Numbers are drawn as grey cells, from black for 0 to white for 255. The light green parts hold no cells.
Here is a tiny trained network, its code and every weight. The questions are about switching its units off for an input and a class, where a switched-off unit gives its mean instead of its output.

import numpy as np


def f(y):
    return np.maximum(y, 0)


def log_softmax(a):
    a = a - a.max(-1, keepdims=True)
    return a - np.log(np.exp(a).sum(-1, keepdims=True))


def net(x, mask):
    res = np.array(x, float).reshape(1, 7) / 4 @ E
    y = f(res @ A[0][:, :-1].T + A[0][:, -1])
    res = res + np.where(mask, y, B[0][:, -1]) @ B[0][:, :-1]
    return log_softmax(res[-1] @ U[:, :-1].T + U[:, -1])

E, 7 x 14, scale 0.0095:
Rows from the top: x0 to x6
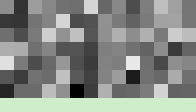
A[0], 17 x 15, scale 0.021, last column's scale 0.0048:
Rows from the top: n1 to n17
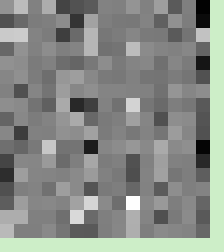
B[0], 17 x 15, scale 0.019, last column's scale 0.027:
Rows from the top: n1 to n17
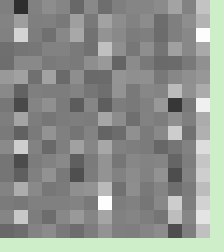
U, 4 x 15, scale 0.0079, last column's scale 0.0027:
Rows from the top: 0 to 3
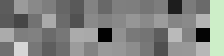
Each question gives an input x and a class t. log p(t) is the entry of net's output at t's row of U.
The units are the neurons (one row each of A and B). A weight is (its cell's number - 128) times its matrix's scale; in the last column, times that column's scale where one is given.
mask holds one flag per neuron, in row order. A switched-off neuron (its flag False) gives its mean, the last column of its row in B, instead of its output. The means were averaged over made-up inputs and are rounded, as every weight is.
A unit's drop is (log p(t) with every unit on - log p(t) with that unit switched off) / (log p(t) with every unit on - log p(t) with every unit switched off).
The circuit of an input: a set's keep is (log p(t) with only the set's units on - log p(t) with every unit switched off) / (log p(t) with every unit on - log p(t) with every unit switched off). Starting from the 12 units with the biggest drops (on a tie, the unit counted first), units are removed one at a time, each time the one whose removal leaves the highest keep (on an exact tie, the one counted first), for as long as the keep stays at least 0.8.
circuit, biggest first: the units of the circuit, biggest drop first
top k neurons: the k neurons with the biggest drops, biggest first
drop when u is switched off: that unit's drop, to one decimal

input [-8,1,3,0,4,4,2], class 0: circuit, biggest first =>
(n8)
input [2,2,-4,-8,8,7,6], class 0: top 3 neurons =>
(n8 n15 n1)
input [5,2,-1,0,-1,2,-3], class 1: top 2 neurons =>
(n3 n16)
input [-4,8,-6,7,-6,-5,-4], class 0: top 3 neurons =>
(n16 n15 n11)
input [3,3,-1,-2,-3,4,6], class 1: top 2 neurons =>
(n3 n13)
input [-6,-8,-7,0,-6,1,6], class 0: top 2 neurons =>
(n3 n15)
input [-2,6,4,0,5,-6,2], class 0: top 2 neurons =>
(n8 n11)
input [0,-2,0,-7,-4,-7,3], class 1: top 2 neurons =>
(n11 n16)
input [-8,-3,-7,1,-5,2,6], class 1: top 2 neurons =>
(n1 n11)
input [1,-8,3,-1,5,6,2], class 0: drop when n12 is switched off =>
-0.1
